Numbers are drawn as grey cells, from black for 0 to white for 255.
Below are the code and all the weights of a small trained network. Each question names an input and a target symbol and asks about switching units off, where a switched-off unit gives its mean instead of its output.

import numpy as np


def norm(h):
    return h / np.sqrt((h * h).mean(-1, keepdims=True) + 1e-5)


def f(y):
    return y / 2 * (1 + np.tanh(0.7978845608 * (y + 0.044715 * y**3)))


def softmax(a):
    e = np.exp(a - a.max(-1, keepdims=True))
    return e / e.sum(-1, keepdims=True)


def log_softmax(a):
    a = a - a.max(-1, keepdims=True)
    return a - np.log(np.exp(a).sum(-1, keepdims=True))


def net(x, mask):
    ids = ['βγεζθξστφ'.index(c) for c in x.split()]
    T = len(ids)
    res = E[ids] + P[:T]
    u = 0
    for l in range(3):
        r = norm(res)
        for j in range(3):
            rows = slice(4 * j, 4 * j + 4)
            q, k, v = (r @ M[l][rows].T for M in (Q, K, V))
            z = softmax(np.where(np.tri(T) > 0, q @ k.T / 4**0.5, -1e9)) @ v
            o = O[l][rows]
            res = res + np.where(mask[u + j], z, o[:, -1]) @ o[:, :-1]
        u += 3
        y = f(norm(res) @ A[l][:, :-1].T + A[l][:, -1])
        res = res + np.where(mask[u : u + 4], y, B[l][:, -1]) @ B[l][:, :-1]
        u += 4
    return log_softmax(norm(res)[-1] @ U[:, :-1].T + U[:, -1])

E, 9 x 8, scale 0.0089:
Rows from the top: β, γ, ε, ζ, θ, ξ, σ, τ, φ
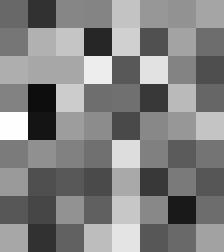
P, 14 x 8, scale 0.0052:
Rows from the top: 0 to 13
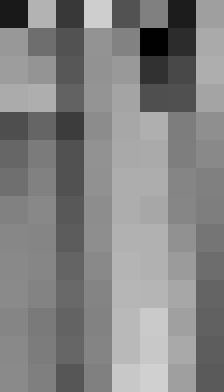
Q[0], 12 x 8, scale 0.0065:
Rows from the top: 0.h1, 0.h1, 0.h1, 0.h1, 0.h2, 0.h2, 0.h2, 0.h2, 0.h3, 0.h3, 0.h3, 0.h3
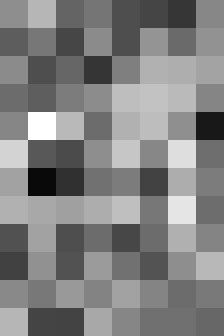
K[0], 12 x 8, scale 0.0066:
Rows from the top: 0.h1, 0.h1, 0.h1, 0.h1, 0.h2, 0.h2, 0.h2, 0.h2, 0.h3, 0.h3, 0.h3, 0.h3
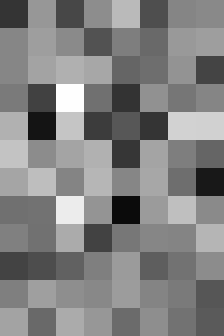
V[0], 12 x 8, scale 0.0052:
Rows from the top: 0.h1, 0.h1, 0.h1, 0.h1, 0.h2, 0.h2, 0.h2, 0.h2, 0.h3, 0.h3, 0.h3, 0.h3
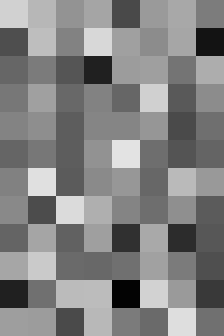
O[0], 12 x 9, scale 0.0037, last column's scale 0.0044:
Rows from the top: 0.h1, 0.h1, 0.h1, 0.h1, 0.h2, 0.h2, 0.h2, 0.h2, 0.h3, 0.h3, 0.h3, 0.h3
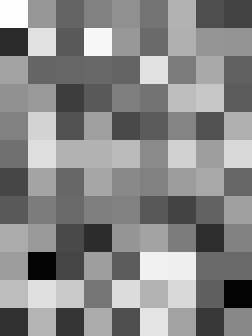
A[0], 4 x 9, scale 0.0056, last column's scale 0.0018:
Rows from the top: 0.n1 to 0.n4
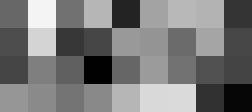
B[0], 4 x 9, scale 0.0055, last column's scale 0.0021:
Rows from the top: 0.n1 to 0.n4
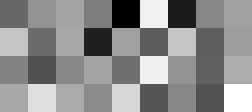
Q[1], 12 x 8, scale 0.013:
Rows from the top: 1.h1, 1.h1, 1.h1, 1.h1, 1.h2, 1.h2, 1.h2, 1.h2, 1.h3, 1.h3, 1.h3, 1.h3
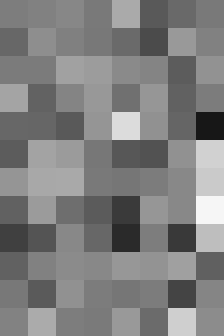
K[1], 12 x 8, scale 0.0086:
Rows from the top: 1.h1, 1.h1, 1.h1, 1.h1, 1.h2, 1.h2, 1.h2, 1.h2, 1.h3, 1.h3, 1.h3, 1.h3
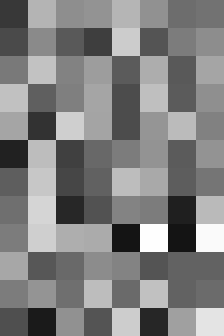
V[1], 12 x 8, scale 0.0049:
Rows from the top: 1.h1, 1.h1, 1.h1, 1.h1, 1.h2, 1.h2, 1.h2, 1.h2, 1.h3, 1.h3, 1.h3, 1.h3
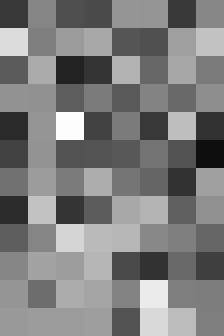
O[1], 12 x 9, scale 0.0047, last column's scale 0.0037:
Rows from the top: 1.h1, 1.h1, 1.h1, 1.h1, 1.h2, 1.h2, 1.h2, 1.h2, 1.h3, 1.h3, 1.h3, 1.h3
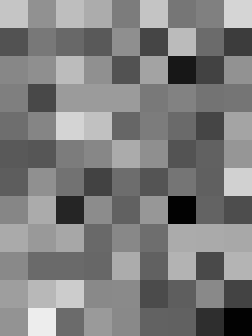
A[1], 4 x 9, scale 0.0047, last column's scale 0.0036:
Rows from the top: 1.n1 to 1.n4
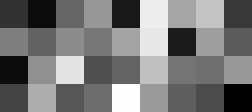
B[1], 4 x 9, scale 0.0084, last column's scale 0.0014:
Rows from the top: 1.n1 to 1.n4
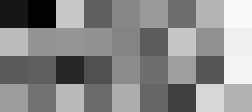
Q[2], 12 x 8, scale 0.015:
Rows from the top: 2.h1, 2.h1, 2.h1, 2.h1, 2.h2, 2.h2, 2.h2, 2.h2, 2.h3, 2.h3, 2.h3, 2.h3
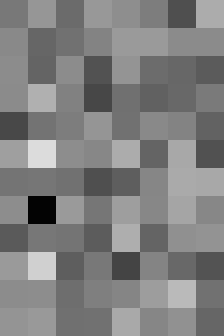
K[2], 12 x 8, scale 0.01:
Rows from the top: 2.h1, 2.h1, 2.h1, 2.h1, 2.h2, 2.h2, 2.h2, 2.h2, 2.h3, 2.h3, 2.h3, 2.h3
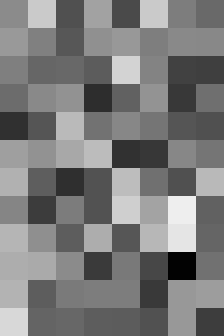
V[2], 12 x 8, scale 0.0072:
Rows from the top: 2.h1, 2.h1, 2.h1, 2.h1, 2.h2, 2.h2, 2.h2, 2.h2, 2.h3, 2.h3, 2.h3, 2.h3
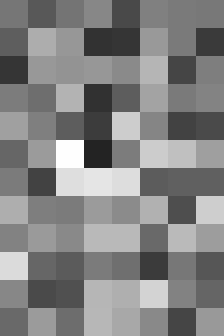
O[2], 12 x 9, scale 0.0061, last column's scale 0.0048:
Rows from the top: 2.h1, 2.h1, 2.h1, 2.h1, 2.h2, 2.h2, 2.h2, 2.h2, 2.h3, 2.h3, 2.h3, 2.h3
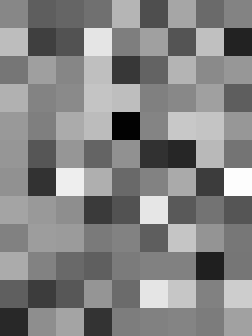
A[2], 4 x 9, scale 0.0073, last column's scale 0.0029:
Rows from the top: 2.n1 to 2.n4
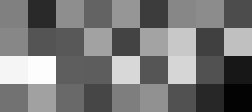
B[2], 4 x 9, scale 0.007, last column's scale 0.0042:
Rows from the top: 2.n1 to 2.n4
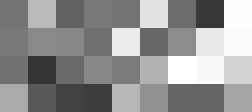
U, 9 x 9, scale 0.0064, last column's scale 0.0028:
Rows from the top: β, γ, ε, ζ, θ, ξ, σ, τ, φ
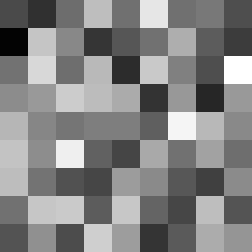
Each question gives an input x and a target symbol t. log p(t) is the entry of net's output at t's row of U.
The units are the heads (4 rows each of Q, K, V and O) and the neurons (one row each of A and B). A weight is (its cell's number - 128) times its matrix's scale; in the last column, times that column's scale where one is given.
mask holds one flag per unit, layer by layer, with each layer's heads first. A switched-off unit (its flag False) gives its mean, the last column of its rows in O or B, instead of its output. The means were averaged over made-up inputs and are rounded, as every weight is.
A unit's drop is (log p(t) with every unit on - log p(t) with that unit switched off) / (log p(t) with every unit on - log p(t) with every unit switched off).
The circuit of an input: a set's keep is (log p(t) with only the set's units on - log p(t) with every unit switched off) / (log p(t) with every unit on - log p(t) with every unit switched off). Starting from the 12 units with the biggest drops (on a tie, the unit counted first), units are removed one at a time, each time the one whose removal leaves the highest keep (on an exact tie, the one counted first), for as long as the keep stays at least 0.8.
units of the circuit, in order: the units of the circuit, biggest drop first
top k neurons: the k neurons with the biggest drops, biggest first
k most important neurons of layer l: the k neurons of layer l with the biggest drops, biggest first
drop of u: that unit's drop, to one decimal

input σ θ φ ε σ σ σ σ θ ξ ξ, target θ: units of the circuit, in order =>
[1.h2 2.h3]
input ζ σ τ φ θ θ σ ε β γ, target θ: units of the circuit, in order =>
[1.h2 2.n3 1.n1]
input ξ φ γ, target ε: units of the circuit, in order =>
[1.h2 2.h2 2.h1]
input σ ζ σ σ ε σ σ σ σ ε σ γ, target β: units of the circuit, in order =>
[1.h3 2.h3]
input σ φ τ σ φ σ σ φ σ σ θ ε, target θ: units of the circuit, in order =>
[1.h2 1.h1]
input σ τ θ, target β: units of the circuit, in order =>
[1.h2 2.n1]
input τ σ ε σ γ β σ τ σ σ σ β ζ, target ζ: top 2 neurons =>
[0.n4 1.n1]
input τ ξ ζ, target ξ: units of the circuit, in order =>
[2.h2 0.h3 0.h1 1.h1]
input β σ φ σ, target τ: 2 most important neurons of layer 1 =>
[1.n3 1.n2]
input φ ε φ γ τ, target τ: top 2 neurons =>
[1.n4 0.n1]
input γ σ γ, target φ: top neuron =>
[1.n3]
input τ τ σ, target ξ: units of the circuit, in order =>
[2.h2 0.h1 1.h1]
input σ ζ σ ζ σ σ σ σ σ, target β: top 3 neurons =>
[2.n1 1.n1 0.n4]
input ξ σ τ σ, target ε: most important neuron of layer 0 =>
[0.n1]
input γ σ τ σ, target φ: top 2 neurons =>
[1.n3 0.n2]
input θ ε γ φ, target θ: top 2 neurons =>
[2.n3 1.n1]
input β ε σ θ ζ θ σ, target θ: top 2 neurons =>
[2.n3 0.n2]
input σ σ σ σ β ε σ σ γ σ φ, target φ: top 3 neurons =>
[0.n1 0.n4 2.n1]
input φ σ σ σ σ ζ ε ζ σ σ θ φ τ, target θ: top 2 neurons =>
[1.n1 2.n3]
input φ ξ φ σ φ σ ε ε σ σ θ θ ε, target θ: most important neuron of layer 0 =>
[0.n4]
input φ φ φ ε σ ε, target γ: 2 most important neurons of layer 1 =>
[1.n1 1.n3]
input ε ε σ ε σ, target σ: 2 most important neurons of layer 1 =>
[1.n1 1.n2]
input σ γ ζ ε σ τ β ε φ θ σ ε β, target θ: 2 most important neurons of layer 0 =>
[0.n4 0.n3]
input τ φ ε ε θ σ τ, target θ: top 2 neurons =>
[0.n2 0.n1]
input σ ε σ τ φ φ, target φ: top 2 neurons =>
[0.n1 2.n1]
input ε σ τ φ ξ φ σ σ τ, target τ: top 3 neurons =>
[1.n4 0.n1 1.n1]
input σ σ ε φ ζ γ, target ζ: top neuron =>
[0.n4]
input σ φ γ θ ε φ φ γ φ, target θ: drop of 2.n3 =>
0.5
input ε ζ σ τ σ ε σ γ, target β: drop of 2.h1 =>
0.2
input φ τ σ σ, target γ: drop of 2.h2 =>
0.1
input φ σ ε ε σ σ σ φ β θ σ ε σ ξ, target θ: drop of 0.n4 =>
0.1
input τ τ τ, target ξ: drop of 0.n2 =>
0.0
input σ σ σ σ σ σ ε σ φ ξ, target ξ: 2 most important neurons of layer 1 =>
[1.n4 1.n2]
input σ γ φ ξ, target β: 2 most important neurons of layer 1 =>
[1.n1 1.n3]
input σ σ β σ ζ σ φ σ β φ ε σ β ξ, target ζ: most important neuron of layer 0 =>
[0.n4]
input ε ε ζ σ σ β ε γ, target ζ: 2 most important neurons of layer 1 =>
[1.n1 1.n2]
